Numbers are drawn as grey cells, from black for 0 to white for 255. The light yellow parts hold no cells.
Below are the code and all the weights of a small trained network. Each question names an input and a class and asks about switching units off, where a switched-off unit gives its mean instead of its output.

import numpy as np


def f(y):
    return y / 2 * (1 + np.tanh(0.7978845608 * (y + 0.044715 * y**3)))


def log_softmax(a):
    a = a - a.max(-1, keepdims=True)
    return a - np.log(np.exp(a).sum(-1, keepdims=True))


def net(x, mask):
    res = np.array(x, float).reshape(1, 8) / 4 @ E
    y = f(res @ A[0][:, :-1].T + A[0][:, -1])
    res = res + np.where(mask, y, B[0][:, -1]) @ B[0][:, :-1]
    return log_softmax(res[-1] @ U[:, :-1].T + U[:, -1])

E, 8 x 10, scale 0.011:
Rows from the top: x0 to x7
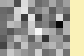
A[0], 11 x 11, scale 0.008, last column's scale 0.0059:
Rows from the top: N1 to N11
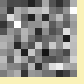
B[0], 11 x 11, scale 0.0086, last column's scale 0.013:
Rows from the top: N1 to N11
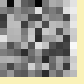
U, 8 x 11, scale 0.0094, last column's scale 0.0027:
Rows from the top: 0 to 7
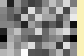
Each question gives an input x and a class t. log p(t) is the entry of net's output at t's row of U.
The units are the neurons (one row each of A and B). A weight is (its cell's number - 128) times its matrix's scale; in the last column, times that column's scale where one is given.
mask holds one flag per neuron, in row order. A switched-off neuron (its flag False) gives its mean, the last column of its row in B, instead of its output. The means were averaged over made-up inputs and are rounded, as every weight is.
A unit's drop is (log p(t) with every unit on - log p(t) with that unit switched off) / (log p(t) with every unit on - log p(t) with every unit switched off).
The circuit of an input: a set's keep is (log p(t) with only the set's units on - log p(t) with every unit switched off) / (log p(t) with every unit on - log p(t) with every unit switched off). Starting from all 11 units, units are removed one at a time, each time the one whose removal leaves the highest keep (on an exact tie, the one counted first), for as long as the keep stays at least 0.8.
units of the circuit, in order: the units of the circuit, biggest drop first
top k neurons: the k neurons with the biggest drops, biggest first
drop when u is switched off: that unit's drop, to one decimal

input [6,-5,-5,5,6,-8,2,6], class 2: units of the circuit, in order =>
[N7]
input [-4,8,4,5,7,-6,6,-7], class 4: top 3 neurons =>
[N4, N2, N6]
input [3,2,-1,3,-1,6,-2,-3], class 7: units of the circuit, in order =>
[N9, N2]
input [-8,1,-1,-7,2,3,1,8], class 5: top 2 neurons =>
[N3, N2]
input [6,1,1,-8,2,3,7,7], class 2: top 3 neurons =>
[N7, N9, N10]
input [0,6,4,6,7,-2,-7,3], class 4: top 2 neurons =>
[N4, N2]
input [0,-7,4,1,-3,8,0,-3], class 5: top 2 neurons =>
[N3, N2]
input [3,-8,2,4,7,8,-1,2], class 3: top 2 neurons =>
[N8, N11]
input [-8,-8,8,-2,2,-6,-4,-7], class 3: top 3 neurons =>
[N8, N11, N6]
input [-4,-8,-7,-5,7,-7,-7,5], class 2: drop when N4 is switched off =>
0.0
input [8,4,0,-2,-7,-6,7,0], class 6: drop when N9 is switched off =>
0.1
